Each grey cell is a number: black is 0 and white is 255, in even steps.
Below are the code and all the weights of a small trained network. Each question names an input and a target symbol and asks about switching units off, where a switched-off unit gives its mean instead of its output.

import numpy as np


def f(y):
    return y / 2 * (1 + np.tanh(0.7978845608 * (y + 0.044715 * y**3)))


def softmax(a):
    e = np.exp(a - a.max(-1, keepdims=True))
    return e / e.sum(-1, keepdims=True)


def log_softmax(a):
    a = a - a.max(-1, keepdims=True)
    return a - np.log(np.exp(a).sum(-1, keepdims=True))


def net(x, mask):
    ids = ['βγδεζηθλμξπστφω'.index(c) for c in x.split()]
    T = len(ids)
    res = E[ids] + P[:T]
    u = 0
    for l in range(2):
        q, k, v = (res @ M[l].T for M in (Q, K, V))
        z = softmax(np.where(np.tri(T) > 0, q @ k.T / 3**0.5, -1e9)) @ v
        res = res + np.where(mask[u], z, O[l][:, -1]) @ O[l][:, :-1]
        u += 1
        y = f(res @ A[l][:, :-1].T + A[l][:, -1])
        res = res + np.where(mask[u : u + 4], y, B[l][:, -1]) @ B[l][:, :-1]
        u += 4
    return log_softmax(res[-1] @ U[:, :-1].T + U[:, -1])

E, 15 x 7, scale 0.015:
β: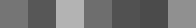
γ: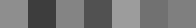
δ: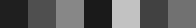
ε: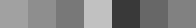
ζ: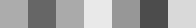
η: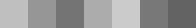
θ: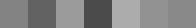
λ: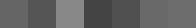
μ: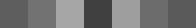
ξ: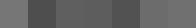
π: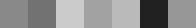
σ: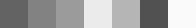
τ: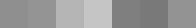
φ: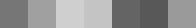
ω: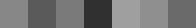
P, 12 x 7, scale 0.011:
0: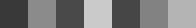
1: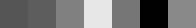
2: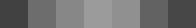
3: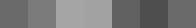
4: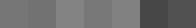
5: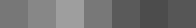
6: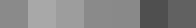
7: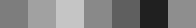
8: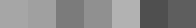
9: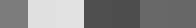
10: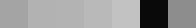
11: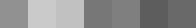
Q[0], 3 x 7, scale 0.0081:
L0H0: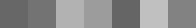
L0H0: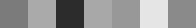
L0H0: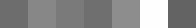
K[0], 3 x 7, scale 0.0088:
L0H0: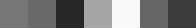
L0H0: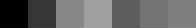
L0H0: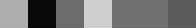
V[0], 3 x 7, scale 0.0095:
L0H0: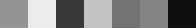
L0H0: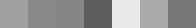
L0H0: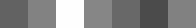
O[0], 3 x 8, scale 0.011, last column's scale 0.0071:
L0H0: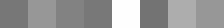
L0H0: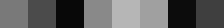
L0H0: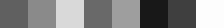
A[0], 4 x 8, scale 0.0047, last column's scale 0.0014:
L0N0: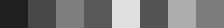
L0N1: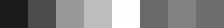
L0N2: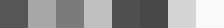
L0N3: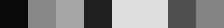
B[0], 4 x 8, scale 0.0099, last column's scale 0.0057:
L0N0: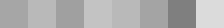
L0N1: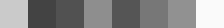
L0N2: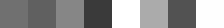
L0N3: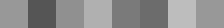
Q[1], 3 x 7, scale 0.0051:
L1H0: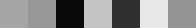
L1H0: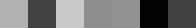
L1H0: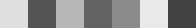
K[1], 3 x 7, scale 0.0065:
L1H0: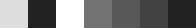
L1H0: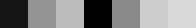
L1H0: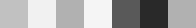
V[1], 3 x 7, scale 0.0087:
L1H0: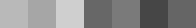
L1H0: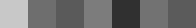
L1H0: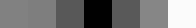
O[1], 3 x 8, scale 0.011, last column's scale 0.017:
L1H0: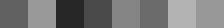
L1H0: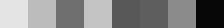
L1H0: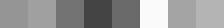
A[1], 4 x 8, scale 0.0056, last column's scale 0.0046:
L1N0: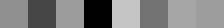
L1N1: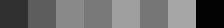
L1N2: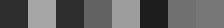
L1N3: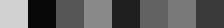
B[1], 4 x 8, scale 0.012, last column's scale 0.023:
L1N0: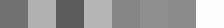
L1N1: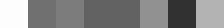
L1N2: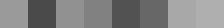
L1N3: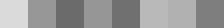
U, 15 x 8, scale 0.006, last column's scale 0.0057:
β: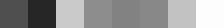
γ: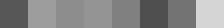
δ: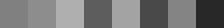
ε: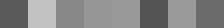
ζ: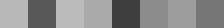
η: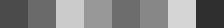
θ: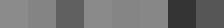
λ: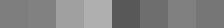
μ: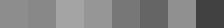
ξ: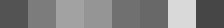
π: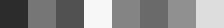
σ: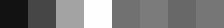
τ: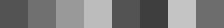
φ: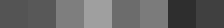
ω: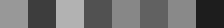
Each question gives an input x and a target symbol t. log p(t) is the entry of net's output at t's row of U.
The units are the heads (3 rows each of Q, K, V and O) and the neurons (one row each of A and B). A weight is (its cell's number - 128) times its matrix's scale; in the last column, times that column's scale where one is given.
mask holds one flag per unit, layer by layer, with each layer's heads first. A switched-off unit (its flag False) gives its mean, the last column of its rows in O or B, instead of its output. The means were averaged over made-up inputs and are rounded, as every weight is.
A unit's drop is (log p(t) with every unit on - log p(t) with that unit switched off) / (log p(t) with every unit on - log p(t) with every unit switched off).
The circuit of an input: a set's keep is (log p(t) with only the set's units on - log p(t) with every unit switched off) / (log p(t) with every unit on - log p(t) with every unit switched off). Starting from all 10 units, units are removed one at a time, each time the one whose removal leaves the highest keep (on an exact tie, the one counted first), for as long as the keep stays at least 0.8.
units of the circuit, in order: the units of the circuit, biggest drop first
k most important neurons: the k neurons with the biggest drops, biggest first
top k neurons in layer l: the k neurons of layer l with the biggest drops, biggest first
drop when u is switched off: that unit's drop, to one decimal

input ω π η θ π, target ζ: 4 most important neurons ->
(L0N2; L1N0; L0N0; L1N3)
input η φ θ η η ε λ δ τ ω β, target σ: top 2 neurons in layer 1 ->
(L1N1; L1N2)
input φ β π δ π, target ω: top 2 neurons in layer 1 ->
(L1N1; L1N2)
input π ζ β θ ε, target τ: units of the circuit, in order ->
(L1H0; L1N2; L0H0)
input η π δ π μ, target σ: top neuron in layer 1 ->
(L1N1)
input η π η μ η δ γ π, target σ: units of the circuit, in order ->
(L0H0; L1H0)
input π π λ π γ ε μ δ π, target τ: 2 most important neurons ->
(L1N2; L0N1)
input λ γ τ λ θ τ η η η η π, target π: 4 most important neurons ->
(L1N1; L0N1; L0N2; L1N2)
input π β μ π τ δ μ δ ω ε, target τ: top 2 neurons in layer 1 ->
(L1N2; L1N1)
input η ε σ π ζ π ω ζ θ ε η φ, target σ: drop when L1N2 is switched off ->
0.1
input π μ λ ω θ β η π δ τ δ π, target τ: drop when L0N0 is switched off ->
-0.1
